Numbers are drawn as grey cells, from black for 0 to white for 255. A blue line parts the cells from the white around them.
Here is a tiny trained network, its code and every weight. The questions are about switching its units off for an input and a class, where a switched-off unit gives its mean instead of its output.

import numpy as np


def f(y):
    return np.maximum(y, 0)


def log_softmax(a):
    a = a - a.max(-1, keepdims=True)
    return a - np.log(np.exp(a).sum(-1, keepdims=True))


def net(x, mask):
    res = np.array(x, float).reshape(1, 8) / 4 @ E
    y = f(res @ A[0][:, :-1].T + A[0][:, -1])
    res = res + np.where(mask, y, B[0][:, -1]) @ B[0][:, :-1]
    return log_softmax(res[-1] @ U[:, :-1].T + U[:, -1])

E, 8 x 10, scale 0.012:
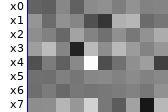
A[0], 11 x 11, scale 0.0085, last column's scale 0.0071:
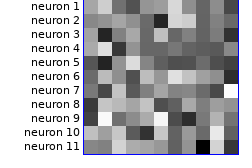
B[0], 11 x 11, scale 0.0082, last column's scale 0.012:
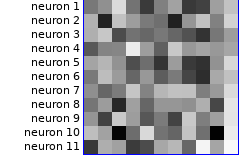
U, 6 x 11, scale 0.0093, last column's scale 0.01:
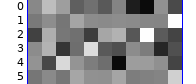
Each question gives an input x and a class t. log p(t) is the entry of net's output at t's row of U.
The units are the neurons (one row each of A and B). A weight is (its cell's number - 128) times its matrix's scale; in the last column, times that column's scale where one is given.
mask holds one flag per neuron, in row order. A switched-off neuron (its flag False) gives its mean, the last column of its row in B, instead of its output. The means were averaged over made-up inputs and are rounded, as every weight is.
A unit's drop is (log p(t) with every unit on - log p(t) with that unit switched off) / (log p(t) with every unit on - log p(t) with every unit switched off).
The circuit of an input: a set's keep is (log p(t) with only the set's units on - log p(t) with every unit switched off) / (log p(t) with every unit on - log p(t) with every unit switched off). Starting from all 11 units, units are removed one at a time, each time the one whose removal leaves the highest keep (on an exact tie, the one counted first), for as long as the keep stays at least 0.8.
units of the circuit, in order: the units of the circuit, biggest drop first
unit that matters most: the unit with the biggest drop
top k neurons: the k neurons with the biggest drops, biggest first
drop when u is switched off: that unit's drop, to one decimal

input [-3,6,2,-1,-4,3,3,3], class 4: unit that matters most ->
neuron 2
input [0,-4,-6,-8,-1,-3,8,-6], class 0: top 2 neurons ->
[neuron 5; neuron 11]
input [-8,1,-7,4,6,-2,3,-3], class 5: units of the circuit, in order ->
[neuron 10; neuron 11; neuron 4]
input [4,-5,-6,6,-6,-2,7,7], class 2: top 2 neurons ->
[neuron 11; neuron 1]
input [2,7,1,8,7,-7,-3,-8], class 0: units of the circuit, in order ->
[neuron 6; neuron 1]
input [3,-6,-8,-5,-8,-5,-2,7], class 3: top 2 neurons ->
[neuron 10; neuron 3]
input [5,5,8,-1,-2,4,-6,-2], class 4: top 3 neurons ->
[neuron 2; neuron 11; neuron 8]
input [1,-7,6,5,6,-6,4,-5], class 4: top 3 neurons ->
[neuron 9; neuron 10; neuron 11]
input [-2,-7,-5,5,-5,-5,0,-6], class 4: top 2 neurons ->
[neuron 9; neuron 11]
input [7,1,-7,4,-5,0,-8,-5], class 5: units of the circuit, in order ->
[neuron 11; neuron 7]
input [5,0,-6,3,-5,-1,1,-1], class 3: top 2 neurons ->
[neuron 10; neuron 11]
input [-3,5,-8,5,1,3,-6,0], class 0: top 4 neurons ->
[neuron 6; neuron 9; neuron 1; neuron 10]
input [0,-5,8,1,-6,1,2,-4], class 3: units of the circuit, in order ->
[neuron 10; neuron 11]
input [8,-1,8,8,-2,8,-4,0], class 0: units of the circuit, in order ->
[neuron 6]
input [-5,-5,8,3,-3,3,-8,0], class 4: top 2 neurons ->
[neuron 9; neuron 8]
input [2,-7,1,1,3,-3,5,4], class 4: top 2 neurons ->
[neuron 9; neuron 10]
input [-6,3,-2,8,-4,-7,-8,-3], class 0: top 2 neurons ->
[neuron 1; neuron 6]
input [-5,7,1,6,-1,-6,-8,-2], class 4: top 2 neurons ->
[neuron 2; neuron 5]
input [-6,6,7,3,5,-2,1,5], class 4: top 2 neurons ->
[neuron 2; neuron 10]
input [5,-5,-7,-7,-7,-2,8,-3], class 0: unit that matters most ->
neuron 3
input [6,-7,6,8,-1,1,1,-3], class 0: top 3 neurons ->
[neuron 6; neuron 1; neuron 2]
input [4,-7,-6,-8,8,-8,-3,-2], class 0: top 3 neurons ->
[neuron 5; neuron 10; neuron 2]
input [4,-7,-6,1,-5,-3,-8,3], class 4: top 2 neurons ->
[neuron 9; neuron 8]
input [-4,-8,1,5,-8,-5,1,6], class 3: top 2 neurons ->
[neuron 10; neuron 2]
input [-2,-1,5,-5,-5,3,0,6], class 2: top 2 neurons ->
[neuron 11; neuron 6]
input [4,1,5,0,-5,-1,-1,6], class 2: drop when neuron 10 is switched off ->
-0.1
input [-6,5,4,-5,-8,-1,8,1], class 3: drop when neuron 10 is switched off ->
0.8
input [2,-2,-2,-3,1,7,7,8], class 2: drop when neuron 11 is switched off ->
0.6
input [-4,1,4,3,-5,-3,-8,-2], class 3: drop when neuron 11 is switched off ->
0.3
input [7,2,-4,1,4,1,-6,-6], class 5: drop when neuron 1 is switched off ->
0.0
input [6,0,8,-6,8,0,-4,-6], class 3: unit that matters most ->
neuron 11
